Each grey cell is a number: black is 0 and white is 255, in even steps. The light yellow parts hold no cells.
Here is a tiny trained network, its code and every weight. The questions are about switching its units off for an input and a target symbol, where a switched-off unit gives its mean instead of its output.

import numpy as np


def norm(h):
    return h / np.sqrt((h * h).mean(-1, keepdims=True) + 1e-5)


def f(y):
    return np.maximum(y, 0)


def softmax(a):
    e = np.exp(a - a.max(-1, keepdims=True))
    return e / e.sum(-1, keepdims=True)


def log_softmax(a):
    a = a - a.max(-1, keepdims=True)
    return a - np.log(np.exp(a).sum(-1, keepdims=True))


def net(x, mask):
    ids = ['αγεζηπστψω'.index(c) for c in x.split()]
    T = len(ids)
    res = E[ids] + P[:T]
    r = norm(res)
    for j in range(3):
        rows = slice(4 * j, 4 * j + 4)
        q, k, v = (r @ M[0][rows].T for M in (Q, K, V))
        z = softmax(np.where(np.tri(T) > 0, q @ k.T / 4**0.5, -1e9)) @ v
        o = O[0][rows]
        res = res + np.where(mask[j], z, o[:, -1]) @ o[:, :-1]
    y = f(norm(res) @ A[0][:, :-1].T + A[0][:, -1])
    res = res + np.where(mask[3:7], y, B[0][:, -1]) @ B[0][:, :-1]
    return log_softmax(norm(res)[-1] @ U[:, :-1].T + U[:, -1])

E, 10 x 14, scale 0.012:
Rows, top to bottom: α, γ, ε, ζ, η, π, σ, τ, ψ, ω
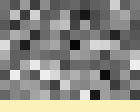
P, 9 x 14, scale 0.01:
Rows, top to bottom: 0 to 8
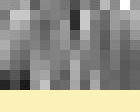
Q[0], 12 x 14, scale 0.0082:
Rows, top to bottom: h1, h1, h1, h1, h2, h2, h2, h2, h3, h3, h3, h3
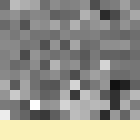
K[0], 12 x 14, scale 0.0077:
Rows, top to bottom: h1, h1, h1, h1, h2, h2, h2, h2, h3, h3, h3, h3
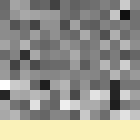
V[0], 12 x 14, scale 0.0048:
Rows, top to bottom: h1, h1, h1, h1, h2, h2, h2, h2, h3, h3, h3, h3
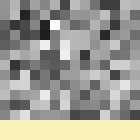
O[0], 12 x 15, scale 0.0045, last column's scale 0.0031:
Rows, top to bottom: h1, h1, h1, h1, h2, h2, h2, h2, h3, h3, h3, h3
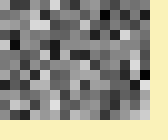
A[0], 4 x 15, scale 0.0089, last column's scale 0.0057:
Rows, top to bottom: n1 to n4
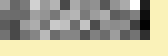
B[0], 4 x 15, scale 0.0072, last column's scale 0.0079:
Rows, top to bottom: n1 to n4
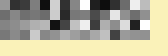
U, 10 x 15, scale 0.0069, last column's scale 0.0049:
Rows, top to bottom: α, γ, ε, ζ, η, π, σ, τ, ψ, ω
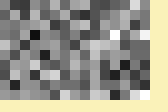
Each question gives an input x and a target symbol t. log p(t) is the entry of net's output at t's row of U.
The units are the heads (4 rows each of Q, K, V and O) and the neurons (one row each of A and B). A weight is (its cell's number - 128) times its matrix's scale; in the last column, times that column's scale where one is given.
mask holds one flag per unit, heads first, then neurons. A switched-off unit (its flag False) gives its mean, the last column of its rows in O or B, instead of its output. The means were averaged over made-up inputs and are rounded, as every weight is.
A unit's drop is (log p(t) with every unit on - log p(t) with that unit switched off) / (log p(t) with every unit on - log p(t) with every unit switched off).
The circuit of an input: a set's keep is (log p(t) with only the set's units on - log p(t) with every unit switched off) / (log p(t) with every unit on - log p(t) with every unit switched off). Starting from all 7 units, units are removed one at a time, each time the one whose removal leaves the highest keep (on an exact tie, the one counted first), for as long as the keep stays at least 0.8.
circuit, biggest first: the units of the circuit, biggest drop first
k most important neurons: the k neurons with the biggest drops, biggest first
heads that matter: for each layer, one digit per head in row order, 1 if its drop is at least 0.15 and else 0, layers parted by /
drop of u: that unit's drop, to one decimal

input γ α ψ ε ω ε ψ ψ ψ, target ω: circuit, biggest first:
(n3, h3)
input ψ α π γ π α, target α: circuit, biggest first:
(n3, n4)
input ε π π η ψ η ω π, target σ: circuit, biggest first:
(h3, h1, n3)
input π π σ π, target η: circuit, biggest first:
(h3, h1, n3)
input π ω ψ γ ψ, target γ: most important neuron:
(n2)
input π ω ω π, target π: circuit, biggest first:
(h3, n3, h1, h2)
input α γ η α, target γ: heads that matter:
011
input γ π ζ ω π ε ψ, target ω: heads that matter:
001
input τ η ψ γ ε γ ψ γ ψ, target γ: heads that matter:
010
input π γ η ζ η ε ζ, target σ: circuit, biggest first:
(h3, n3, h1, n1)
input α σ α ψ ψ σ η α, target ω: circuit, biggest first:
(n4, n3, n1)
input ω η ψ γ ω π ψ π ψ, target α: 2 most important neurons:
(n2, n3)
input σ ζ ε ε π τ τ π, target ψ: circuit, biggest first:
(h3, n3, h1, n1)
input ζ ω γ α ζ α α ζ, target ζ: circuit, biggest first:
(h3, h1, n3)
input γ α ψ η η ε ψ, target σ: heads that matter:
100
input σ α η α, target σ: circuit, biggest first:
(h3, n3, n4, h1)
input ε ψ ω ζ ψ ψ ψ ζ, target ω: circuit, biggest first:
(h3, h2, n4)
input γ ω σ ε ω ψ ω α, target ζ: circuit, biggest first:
(h3, n3)
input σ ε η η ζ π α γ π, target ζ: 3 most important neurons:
(n3, n1, n4)
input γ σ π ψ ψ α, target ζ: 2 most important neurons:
(n3, n1)
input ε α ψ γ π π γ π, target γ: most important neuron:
(n3)
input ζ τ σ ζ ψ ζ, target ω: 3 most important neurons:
(n4, n3, n1)
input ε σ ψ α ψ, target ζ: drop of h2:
0.1
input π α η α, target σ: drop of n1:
0.2
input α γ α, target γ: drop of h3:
0.7
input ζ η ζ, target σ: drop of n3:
0.5
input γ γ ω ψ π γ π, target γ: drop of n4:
0.0
